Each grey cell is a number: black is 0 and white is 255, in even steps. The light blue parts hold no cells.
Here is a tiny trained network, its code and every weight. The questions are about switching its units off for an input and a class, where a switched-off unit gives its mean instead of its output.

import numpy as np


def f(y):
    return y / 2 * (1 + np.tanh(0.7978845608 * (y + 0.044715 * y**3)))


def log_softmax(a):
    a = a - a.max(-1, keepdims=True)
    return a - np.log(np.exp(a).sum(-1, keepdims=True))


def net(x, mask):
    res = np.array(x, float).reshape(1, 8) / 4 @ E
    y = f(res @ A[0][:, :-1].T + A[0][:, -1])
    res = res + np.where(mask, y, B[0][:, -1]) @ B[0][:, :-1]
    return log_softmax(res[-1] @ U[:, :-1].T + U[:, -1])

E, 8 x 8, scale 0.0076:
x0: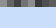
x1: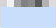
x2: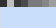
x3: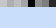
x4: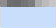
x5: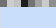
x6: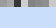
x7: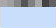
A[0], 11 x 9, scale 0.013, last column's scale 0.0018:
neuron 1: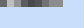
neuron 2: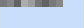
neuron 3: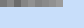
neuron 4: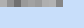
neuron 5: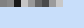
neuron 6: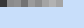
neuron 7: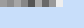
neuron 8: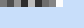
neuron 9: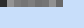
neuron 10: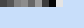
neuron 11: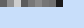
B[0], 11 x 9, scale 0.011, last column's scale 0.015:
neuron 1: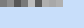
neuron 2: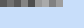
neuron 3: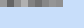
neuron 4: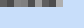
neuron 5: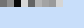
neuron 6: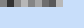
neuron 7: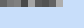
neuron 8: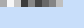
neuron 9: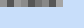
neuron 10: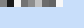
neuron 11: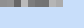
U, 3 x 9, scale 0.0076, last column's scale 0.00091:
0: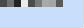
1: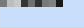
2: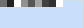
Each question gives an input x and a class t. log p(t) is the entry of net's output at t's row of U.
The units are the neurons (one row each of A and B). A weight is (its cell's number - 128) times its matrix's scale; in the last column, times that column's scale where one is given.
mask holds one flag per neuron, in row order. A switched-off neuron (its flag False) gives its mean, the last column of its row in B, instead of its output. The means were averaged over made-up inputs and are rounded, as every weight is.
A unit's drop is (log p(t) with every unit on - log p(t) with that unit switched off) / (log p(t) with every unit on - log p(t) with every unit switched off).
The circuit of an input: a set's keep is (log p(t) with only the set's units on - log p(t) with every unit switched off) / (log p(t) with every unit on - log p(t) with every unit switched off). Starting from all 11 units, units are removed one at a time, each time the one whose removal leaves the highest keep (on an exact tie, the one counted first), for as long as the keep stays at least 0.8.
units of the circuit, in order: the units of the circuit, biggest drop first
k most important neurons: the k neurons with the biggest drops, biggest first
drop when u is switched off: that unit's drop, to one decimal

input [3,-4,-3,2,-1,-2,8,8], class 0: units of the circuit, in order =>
(neuron 5)
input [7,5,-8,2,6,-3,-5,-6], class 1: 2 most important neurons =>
(neuron 10; neuron 6)
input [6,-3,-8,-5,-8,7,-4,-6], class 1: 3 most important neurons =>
(neuron 8; neuron 6; neuron 4)
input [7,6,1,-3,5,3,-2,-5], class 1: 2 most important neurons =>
(neuron 10; neuron 8)
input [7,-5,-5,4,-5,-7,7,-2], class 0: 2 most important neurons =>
(neuron 5; neuron 2)
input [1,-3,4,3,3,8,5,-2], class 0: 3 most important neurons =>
(neuron 10; neuron 8; neuron 1)
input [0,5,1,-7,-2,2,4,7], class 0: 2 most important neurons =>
(neuron 10; neuron 5)
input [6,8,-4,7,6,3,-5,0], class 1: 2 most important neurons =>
(neuron 10; neuron 5)
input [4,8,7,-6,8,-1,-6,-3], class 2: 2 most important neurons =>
(neuron 6; neuron 4)
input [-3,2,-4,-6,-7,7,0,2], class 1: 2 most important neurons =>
(neuron 10; neuron 8)
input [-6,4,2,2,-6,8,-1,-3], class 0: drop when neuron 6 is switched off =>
0.2
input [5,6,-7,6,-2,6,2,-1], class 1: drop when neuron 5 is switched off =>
0.1
